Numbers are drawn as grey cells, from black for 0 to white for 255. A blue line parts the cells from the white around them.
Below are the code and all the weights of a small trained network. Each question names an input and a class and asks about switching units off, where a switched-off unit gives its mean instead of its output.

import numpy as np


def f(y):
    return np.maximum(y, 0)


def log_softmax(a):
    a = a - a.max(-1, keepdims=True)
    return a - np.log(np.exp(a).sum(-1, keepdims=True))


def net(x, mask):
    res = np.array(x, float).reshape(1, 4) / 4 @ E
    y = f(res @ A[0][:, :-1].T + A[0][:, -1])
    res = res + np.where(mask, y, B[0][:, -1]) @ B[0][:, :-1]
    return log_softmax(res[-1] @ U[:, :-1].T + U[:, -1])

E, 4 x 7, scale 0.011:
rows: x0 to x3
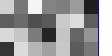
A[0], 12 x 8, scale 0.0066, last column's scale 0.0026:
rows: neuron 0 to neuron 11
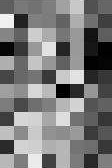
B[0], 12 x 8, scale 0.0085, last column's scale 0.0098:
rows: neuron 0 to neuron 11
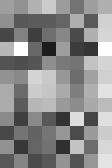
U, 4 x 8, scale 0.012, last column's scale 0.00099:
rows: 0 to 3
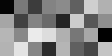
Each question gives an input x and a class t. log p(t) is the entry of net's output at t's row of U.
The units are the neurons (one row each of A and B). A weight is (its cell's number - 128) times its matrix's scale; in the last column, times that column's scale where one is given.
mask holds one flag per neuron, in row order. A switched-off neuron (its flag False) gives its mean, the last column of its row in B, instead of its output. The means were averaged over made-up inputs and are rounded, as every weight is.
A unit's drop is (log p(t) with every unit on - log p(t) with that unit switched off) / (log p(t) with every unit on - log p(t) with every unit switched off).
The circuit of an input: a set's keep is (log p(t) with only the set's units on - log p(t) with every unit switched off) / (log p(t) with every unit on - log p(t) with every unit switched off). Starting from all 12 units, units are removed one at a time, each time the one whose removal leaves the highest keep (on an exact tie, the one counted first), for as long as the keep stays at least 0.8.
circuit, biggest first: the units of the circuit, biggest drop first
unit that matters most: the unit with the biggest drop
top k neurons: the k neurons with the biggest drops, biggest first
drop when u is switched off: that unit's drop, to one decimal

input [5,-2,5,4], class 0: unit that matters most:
neuron 3
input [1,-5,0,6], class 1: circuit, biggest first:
(neuron 8; neuron 10)
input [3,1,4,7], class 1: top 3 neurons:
(neuron 8; neuron 10; neuron 3)
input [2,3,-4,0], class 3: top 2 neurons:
(neuron 3; neuron 6)
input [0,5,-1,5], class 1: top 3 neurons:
(neuron 8; neuron 10; neuron 6)
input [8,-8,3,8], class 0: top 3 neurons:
(neuron 11; neuron 9; neuron 2)
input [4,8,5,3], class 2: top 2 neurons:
(neuron 5; neuron 3)
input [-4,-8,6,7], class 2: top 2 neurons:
(neuron 6; neuron 3)
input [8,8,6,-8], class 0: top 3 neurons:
(neuron 11; neuron 9; neuron 4)
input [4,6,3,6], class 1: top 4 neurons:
(neuron 8; neuron 10; neuron 6; neuron 3)
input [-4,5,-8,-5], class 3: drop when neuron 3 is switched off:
0.7
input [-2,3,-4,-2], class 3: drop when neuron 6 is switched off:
0.2
